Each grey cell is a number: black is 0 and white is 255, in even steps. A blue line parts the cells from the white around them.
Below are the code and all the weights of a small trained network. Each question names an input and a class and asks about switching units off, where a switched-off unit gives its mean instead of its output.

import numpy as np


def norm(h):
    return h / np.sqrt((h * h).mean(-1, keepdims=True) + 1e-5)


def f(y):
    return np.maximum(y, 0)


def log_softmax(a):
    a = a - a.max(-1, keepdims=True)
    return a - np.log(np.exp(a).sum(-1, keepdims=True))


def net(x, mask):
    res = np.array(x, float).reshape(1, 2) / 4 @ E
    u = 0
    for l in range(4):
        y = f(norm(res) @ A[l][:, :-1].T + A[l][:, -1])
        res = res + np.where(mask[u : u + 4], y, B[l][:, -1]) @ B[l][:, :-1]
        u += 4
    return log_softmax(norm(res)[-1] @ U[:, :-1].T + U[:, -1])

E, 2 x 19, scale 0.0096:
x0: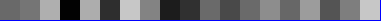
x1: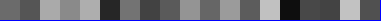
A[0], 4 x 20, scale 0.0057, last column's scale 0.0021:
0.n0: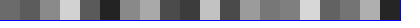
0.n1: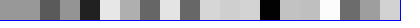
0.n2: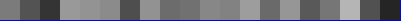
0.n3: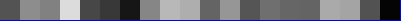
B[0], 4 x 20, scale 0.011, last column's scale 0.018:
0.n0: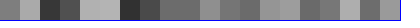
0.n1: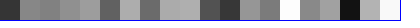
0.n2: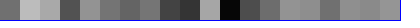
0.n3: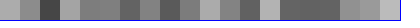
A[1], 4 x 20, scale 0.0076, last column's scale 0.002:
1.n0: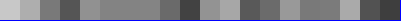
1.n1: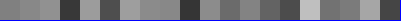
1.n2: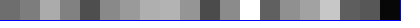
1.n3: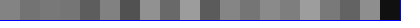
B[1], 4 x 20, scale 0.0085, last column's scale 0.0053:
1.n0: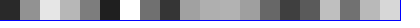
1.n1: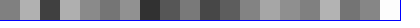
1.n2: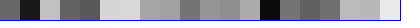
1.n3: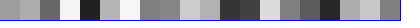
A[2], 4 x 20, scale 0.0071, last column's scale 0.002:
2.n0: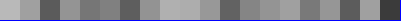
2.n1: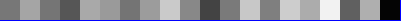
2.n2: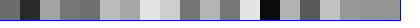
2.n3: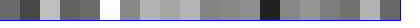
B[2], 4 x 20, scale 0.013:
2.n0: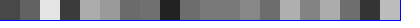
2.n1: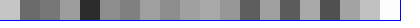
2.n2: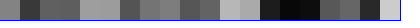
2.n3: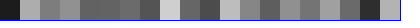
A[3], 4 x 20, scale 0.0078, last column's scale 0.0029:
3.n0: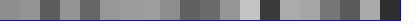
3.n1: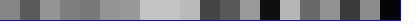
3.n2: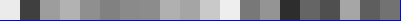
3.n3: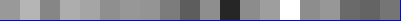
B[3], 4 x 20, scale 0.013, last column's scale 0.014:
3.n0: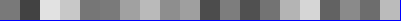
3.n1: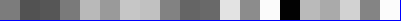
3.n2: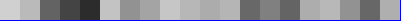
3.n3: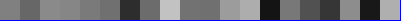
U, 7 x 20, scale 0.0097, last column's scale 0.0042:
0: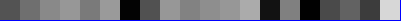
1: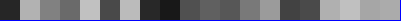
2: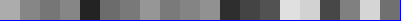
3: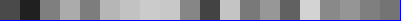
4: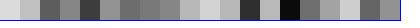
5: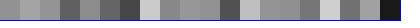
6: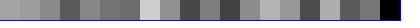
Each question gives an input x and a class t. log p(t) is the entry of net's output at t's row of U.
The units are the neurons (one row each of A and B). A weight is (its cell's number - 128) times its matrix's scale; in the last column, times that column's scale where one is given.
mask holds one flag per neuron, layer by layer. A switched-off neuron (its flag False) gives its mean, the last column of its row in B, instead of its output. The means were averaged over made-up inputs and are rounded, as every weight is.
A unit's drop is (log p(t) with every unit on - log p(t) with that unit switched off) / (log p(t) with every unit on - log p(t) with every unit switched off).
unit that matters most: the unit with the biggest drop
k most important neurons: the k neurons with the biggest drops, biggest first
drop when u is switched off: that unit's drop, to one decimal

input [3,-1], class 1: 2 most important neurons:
(0.n1 1.n0)
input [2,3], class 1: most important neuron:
(2.n1)
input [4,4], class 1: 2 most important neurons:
(0.n1 2.n1)
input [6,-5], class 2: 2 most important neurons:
(3.n1 2.n1)
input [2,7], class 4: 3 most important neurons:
(0.n1 2.n0 0.n2)
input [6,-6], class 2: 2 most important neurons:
(0.n0 0.n1)
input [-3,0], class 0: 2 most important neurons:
(0.n3 3.n3)
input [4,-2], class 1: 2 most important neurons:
(0.n1 1.n0)
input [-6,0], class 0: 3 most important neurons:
(0.n3 3.n3 0.n2)
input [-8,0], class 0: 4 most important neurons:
(0.n3 3.n3 0.n2 1.n2)
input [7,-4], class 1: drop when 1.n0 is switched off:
0.1
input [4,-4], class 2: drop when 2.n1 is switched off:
0.5
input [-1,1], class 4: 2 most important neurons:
(0.n1 0.n3)
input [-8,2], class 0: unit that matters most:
0.n3
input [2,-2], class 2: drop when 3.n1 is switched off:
0.3
